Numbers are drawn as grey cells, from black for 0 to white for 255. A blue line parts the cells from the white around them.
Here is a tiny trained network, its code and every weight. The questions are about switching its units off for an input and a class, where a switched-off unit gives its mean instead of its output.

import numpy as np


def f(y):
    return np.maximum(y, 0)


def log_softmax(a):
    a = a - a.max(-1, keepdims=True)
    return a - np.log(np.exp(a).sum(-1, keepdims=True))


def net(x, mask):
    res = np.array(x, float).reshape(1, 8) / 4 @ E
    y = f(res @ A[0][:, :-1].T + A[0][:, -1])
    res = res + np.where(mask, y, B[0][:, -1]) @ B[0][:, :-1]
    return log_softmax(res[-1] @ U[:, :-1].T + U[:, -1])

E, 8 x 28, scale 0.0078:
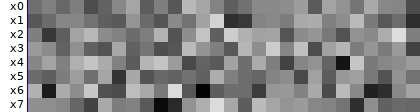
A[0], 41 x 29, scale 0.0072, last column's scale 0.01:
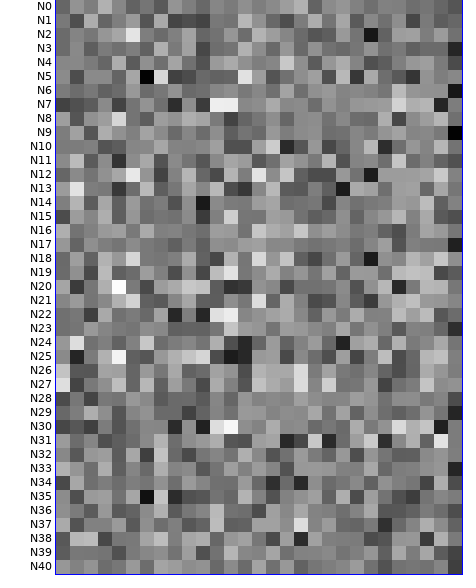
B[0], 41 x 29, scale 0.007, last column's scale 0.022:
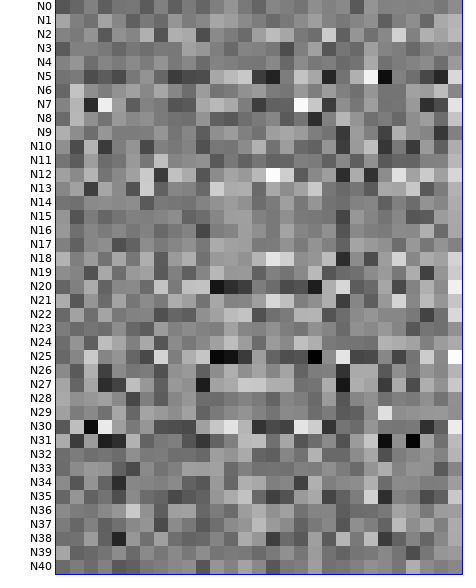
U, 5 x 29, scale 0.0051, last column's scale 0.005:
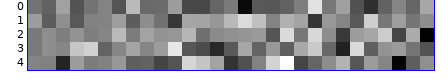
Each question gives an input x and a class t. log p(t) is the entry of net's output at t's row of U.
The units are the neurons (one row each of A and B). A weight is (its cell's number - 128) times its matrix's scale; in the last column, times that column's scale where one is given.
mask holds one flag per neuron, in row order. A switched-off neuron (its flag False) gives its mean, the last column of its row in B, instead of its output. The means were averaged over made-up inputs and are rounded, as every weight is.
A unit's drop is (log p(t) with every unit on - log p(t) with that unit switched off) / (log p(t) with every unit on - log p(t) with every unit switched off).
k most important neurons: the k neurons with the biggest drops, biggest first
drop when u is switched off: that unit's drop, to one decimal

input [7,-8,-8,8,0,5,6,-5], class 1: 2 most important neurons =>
N13, N24
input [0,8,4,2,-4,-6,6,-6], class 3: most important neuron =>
N5
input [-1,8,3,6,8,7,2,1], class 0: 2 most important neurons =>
N30, N7
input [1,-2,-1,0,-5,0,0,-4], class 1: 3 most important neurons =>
N30, N7, N5
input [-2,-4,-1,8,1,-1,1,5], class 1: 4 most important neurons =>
N27, N5, N30, N35
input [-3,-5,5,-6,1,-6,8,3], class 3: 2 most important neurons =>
N25, N20
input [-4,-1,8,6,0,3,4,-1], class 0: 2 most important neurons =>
N25, N20
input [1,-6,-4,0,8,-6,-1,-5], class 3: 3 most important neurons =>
N25, N20, N5
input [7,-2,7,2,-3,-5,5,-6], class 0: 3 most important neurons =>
N25, N20, N12
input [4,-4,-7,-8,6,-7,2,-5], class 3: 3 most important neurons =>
N5, N13, N35
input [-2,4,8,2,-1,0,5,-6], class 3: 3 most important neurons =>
N5, N31, N35
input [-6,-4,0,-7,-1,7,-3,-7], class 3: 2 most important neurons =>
N25, N20
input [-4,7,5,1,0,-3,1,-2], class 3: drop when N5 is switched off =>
0.1
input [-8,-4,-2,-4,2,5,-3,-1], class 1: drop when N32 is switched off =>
0.0
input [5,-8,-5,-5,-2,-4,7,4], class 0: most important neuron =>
N12
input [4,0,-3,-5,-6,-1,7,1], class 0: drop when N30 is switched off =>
0.1
